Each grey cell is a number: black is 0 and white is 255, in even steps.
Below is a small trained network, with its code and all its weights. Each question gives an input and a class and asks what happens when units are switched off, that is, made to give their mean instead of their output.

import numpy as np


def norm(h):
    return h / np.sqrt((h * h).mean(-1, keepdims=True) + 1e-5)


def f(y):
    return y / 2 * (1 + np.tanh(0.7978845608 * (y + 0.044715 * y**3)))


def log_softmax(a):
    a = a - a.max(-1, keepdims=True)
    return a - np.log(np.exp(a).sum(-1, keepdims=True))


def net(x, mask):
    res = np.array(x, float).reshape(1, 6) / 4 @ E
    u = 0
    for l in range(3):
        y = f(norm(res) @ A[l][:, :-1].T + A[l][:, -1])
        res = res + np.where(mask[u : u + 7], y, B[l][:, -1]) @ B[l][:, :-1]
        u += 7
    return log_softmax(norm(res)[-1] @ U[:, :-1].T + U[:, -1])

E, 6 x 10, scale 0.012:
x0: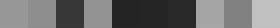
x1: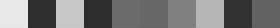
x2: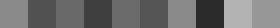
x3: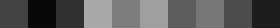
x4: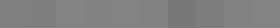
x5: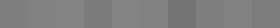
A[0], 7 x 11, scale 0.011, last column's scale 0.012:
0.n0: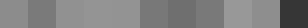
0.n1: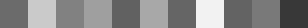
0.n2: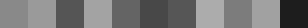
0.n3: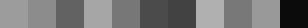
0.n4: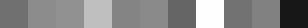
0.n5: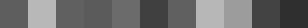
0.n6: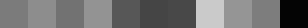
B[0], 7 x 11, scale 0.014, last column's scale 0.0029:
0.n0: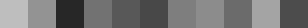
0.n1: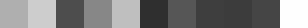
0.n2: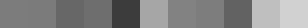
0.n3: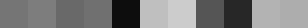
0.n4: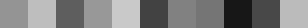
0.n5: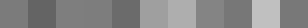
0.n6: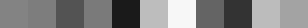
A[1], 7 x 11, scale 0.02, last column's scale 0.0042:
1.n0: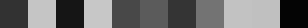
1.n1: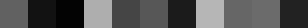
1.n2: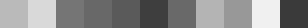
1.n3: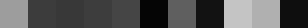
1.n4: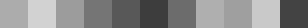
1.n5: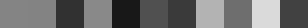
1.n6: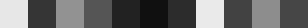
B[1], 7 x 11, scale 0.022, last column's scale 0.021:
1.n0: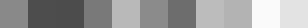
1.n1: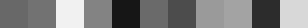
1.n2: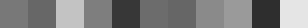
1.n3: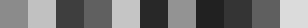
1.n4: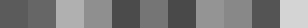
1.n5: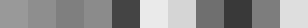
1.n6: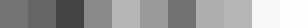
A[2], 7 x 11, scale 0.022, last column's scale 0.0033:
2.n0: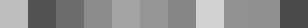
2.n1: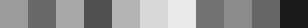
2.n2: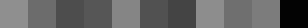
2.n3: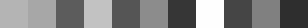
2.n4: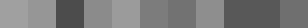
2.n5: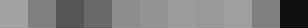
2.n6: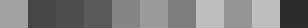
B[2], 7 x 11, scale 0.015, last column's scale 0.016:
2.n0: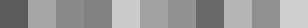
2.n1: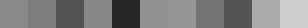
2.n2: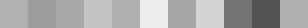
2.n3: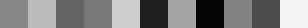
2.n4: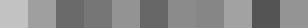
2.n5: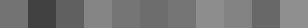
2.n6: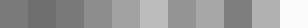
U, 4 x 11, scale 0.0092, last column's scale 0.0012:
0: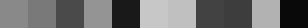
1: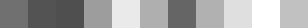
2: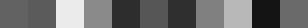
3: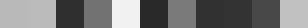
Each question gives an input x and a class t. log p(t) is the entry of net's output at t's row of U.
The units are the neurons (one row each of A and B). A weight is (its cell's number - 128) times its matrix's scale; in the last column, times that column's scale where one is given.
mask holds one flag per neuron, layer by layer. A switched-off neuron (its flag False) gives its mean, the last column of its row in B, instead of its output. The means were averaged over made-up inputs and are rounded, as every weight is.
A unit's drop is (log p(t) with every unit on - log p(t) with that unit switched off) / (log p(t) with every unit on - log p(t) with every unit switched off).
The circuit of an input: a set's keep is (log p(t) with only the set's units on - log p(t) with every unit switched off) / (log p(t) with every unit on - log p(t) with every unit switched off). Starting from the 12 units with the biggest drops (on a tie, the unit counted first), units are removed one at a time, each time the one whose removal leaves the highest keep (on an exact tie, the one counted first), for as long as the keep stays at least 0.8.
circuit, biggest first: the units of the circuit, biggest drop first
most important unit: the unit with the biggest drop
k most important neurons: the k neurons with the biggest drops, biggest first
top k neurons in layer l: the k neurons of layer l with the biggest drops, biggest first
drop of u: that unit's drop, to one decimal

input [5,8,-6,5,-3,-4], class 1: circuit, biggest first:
[1.n6]
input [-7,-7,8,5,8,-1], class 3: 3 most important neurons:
[1.n6 1.n5 1.n0]
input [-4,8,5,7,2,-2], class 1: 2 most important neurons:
[1.n6 1.n2]
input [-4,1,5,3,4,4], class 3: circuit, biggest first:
[1.n6 1.n1]
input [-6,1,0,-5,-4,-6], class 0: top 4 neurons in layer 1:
[1.n6 1.n0 1.n1 1.n3]
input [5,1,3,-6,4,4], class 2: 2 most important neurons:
[1.n2 1.n4]
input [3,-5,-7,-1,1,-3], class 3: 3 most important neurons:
[0.n1 1.n6 0.n4]
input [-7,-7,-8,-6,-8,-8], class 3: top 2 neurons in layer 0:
[0.n1 0.n2]
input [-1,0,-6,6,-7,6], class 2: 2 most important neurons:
[1.n1 1.n6]
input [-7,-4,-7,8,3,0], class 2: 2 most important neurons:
[1.n6 1.n0]
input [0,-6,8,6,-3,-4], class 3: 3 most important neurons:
[1.n3 1.n6 1.n2]
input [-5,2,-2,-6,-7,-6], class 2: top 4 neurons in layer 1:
[1.n6 1.n0 1.n5 1.n3]
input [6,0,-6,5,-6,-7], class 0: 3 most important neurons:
[1.n5 0.n2 1.n3]
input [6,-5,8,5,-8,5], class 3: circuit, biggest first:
[1.n3]
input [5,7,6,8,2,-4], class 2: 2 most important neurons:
[1.n1 1.n0]
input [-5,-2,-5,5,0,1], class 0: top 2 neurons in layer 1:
[1.n3 1.n1]
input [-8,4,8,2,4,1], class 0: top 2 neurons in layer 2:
[2.n1 2.n3]
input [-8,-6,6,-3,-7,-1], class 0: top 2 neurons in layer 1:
[1.n6 1.n0]
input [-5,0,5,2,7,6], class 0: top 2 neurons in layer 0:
[0.n1 0.n2]
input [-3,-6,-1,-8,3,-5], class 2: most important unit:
1.n6
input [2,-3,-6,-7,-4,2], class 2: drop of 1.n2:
0.3
